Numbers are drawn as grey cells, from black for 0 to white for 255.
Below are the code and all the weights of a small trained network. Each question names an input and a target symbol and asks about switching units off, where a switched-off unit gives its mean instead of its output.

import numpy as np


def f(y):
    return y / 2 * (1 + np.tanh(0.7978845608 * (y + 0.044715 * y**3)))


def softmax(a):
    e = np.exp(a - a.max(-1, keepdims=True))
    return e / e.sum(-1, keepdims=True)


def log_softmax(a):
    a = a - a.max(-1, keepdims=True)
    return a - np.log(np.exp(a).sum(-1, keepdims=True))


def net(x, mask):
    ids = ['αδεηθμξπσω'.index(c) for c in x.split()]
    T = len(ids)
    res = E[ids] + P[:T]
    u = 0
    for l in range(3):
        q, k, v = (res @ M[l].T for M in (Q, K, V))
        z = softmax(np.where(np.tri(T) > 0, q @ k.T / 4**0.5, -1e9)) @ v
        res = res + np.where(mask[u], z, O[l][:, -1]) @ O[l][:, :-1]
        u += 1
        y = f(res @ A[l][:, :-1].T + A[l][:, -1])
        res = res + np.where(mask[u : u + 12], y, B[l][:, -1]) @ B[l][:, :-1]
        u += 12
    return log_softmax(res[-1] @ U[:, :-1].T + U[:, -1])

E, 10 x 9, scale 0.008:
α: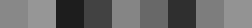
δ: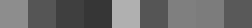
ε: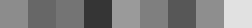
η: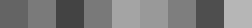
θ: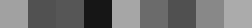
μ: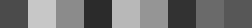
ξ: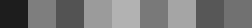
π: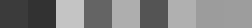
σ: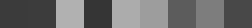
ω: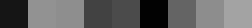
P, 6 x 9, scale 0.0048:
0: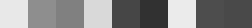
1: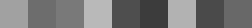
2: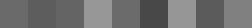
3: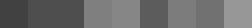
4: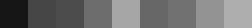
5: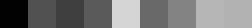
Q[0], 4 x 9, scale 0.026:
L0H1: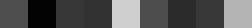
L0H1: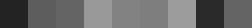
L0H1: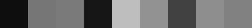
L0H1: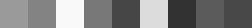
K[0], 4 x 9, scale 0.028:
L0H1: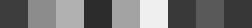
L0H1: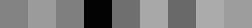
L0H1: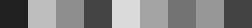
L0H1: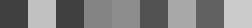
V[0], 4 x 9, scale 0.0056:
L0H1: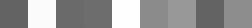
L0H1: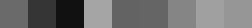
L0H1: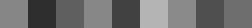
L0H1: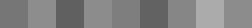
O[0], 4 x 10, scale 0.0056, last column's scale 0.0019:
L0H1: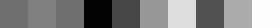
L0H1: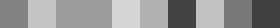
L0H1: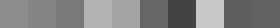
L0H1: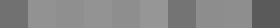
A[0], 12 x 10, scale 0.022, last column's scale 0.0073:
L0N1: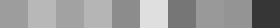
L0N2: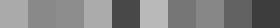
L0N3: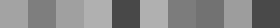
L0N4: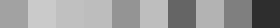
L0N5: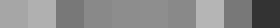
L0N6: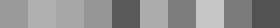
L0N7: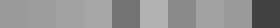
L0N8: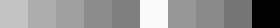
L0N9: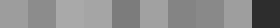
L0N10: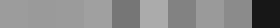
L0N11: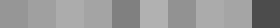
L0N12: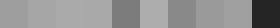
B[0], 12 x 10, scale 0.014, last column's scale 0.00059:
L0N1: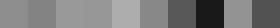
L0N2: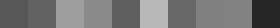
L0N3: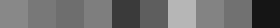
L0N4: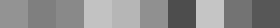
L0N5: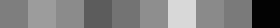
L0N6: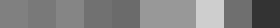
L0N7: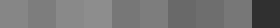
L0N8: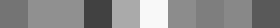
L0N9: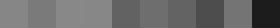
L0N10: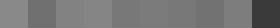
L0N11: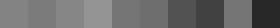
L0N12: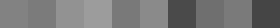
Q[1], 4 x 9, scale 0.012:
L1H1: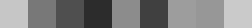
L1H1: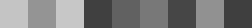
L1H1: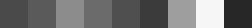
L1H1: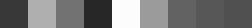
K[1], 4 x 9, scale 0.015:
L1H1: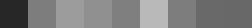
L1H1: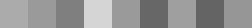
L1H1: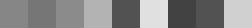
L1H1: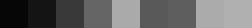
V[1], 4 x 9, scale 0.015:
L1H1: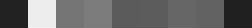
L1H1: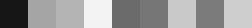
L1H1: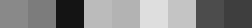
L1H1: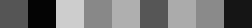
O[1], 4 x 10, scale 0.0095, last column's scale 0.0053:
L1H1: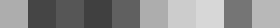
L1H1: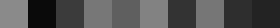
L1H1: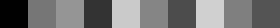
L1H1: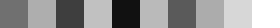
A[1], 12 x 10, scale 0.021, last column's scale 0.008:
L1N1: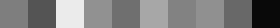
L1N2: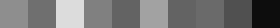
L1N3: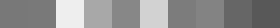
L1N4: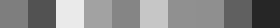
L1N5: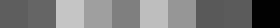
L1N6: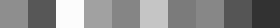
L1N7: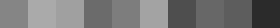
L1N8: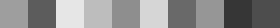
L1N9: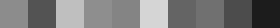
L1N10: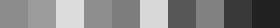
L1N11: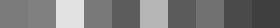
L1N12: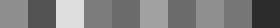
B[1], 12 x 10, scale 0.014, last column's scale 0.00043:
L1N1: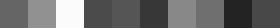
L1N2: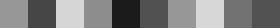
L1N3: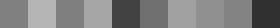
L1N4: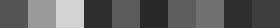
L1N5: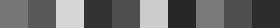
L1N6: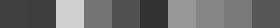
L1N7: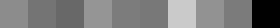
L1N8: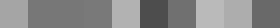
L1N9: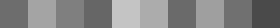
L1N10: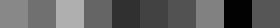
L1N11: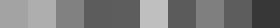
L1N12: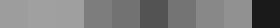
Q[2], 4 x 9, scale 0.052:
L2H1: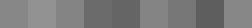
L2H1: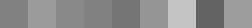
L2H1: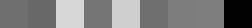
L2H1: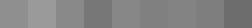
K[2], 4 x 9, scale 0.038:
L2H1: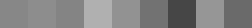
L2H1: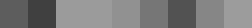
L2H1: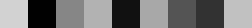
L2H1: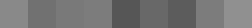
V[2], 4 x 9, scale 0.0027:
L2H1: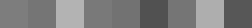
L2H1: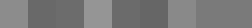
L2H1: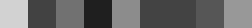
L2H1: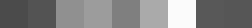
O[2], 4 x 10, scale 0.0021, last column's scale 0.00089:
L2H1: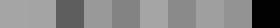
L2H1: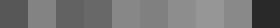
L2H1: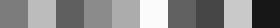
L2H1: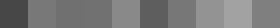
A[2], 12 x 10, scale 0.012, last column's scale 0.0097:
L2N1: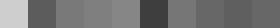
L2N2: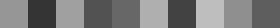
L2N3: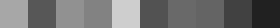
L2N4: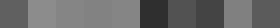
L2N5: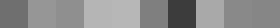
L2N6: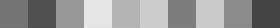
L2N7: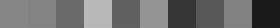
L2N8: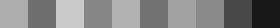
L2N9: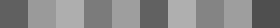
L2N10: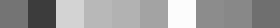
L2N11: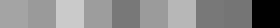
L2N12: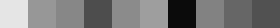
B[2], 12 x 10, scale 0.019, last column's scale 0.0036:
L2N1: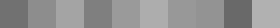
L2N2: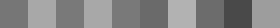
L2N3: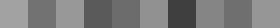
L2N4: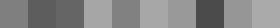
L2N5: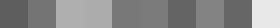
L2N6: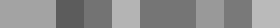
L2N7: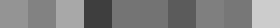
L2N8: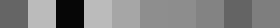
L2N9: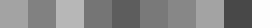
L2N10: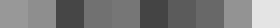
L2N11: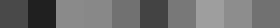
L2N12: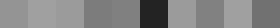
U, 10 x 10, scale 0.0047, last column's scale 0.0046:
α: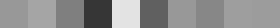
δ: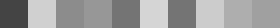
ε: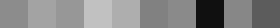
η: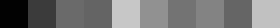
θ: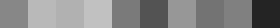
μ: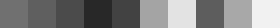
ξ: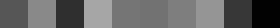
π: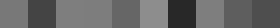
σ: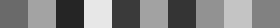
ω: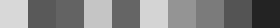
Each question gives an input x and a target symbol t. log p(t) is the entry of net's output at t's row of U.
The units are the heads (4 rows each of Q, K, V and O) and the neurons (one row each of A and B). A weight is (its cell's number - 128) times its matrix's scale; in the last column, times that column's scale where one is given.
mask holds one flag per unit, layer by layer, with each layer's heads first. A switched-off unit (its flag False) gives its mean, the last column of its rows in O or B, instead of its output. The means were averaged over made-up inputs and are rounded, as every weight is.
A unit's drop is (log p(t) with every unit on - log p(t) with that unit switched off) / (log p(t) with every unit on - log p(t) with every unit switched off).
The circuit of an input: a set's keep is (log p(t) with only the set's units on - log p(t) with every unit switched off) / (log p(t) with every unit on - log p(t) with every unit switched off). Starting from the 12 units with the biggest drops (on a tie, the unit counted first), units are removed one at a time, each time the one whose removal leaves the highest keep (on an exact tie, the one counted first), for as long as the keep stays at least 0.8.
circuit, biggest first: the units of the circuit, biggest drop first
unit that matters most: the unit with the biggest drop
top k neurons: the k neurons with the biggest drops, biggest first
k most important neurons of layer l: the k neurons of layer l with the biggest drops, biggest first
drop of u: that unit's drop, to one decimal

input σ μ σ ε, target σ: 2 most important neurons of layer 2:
[L2N9; L2N1]
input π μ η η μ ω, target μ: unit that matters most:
L0H1
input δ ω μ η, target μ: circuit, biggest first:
[L1H1; L0H1]
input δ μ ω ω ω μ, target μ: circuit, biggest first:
[L0H1; L1H1]
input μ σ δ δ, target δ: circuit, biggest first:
[L1H1; L2N10]
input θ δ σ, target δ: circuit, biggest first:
[L1H1; L2N10]
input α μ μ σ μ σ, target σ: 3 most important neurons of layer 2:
[L2N9; L2N7; L2N1]
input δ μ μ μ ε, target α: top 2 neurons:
[L2N10; L2N4]
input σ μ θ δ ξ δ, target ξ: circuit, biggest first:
[L1H1; L2N2]
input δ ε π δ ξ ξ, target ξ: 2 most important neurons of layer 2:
[L2N2; L2N6]
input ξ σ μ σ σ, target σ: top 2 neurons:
[L2N9; L2N1]
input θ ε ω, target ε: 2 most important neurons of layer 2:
[L2N4; L2N9]
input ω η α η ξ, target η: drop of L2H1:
0.0
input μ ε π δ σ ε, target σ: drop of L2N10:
-0.1
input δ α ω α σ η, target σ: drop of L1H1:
0.8
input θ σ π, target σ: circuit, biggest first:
[L1H1]
